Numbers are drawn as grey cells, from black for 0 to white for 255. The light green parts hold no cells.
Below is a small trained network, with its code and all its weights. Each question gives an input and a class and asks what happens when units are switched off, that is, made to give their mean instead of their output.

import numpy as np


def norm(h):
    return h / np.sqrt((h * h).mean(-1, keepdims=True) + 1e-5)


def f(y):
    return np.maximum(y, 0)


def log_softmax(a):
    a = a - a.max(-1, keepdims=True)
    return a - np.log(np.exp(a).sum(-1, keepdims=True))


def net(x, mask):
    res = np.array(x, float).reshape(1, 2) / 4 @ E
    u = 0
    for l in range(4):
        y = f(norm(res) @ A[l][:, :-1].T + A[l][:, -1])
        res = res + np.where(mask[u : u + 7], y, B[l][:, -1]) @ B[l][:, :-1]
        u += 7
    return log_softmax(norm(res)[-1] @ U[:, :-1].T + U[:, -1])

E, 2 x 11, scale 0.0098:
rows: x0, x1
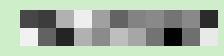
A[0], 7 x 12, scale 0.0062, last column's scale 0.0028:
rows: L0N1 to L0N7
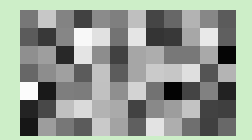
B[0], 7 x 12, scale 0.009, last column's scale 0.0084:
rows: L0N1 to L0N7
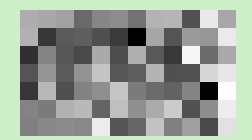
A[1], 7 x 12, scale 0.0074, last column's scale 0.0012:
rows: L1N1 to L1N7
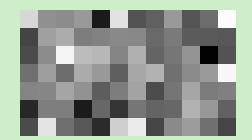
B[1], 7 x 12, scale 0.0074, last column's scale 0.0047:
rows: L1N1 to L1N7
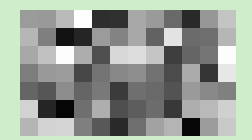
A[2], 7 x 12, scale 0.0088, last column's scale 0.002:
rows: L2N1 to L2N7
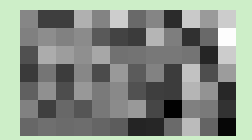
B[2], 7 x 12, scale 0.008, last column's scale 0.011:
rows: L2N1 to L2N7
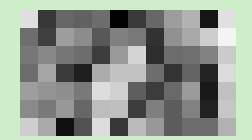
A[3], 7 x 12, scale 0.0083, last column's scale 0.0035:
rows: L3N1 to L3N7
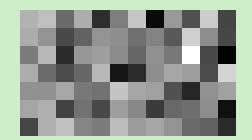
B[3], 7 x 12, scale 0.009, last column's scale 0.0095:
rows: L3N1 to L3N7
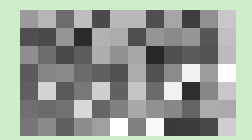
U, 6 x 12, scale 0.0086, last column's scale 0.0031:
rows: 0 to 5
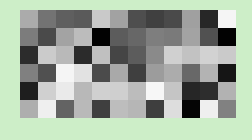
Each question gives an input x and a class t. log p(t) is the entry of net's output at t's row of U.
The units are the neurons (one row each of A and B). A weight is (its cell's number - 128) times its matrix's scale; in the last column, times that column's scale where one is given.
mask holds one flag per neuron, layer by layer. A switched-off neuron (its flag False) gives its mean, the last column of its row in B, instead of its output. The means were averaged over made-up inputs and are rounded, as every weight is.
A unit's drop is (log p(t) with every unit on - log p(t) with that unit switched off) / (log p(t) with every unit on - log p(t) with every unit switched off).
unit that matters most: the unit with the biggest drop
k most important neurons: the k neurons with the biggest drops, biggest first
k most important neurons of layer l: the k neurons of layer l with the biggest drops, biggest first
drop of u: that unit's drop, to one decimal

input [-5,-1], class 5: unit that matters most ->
L0N7
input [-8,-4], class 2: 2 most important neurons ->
(L0N6; L2N3)
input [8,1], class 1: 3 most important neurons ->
(L0N2; L0N6; L1N7)
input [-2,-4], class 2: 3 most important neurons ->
(L0N4; L0N5; L0N6)
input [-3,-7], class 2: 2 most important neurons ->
(L0N5; L0N4)
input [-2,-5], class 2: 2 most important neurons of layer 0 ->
(L0N4; L0N5)
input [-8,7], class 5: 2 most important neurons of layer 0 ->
(L0N7; L0N4)
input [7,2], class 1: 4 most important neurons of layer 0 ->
(L0N2; L0N6; L0N4; L0N7)
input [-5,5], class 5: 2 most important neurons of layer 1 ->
(L1N7; L1N1)
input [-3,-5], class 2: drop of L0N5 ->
0.1
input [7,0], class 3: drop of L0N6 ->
0.4
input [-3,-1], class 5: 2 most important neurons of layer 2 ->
(L2N1; L2N6)
